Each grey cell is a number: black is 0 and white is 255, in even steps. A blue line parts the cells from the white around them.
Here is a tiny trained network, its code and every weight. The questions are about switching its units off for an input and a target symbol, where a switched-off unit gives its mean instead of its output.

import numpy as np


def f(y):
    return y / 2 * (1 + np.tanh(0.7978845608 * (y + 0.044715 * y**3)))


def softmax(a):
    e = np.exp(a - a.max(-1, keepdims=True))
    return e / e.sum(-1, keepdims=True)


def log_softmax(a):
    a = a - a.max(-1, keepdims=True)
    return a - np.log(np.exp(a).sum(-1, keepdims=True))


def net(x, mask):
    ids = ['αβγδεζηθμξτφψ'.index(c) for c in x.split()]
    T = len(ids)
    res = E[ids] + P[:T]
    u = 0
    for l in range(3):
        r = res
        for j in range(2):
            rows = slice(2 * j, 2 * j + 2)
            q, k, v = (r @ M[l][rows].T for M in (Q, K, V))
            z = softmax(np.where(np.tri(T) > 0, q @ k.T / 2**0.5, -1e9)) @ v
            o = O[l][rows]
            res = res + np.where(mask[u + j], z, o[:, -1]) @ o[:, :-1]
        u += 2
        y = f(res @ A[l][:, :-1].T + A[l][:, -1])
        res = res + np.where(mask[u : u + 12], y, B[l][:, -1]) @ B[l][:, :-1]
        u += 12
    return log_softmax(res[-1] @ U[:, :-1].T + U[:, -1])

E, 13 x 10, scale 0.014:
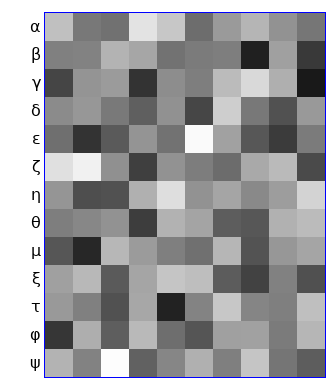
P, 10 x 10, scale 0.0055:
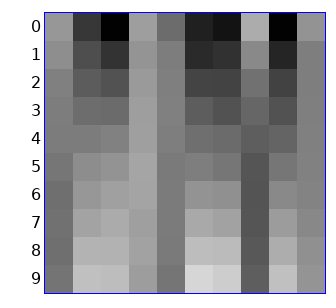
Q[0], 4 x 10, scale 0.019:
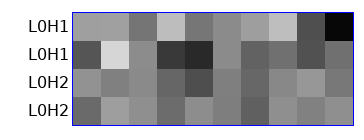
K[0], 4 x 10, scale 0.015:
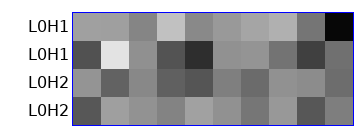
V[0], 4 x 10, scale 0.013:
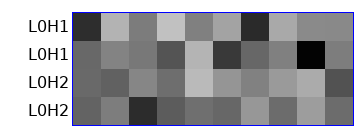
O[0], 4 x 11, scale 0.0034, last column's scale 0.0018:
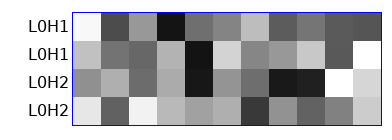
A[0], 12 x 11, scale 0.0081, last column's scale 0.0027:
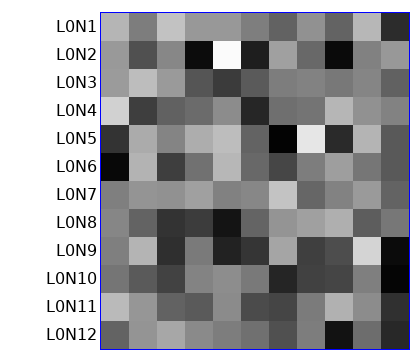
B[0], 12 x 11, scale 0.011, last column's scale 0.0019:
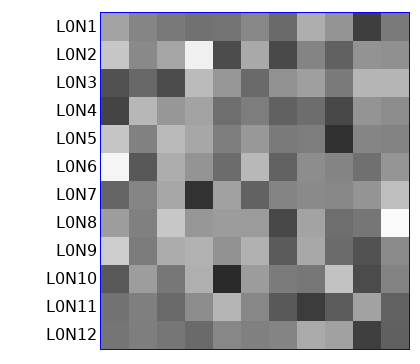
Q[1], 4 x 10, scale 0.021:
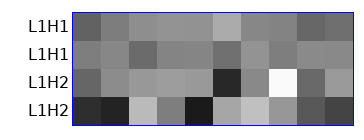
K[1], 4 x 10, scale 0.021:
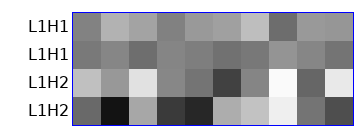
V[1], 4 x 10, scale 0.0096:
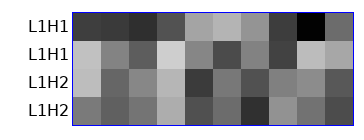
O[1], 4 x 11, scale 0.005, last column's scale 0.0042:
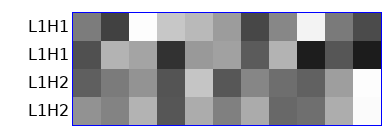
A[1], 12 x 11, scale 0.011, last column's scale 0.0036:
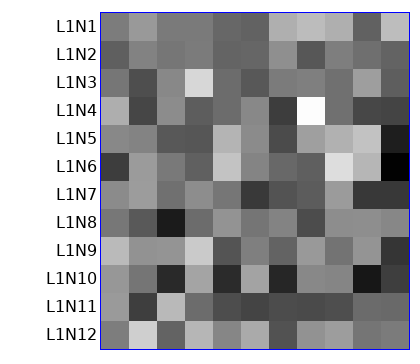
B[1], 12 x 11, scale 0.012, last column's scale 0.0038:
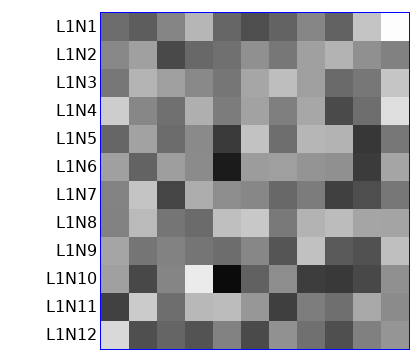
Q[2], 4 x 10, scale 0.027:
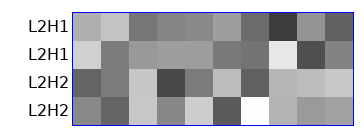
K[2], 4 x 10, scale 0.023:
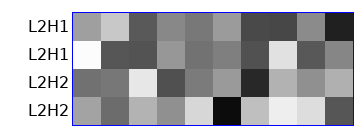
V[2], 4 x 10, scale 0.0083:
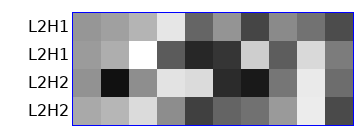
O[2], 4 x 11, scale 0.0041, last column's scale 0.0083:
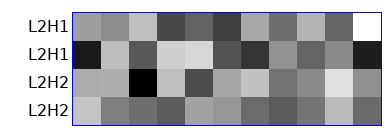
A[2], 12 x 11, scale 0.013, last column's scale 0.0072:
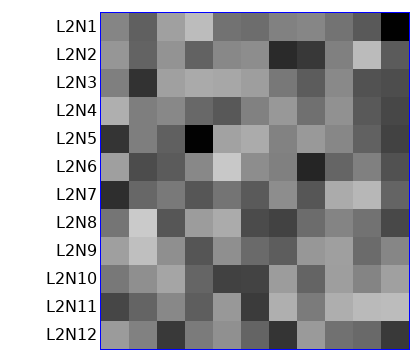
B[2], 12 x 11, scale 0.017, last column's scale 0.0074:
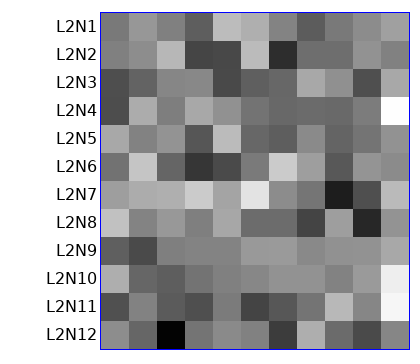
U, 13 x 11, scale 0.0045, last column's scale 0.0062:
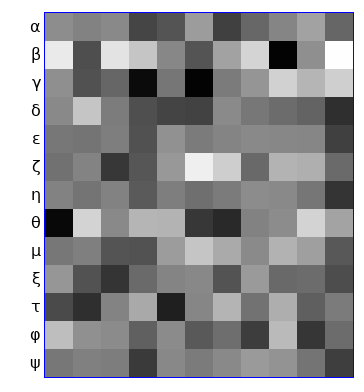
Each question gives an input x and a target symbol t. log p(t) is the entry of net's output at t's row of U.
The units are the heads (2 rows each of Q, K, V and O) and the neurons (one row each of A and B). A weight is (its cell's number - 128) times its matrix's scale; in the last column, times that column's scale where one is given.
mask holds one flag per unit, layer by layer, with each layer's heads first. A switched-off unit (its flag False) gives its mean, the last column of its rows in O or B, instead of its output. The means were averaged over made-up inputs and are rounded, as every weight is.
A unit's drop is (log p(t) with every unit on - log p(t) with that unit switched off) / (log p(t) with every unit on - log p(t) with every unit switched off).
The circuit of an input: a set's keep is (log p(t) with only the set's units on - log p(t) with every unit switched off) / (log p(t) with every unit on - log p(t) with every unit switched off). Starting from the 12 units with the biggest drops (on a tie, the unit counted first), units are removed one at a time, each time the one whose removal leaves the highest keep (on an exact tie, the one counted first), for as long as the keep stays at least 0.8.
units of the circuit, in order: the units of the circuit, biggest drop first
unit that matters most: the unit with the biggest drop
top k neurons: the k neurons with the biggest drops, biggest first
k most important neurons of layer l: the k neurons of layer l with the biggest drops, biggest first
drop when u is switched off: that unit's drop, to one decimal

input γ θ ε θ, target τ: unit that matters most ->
L1N6
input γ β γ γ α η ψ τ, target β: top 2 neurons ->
[L0N9, L2N11]
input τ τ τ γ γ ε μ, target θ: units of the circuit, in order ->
[L2H1, L1N4, L2N11]
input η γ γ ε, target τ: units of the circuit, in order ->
[L1N10, L2N3, L0N10]
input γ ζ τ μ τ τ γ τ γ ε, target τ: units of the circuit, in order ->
[L1H2, L2N3, L2H2]
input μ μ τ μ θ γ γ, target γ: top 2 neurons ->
[L0N6, L2N11]
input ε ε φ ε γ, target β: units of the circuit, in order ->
[L1N4, L2N11]
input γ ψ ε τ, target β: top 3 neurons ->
[L0N9, L2N11, L0N8]
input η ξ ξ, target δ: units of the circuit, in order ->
[L2N6, L1N12]
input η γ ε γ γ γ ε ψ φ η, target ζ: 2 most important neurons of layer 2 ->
[L2N3, L2N11]
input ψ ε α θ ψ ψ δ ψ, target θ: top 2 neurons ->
[L2N11, L2N7]
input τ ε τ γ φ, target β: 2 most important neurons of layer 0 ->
[L0N5, L0N6]
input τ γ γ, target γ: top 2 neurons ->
[L2N11, L1N4]
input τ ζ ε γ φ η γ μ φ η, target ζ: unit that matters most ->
L0N8
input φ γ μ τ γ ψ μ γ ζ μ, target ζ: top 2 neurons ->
[L1N6, L2N7]
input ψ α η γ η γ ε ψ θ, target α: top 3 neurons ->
[L2N2, L0N6, L0N2]
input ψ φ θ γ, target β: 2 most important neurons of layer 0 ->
[L0N6, L0N8]
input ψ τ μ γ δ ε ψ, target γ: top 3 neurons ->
[L0N1, L0N8, L2N11]
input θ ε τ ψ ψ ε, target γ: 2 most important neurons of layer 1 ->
[L1N8, L1N1]
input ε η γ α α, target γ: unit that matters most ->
L1N4
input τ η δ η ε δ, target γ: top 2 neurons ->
[L0N9, L2N11]
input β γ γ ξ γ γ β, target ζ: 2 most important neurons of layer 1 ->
[L1N2, L1N11]
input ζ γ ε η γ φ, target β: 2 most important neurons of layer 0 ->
[L0N9, L0N5]
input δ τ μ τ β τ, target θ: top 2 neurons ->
[L1N4, L1N9]
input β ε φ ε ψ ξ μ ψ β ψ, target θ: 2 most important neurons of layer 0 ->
[L0N8, L0N6]
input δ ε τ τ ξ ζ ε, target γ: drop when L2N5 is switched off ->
0.3
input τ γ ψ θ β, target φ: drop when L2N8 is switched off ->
1.2
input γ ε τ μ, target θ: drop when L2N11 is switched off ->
0.3
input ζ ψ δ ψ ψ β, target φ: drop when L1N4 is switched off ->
0.1
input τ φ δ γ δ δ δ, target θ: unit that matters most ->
L0H2
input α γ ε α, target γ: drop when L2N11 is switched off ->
0.2
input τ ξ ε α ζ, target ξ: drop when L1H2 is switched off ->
1.0
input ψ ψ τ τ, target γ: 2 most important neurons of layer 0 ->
[L0N9, L0N8]
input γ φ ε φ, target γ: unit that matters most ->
L0H1
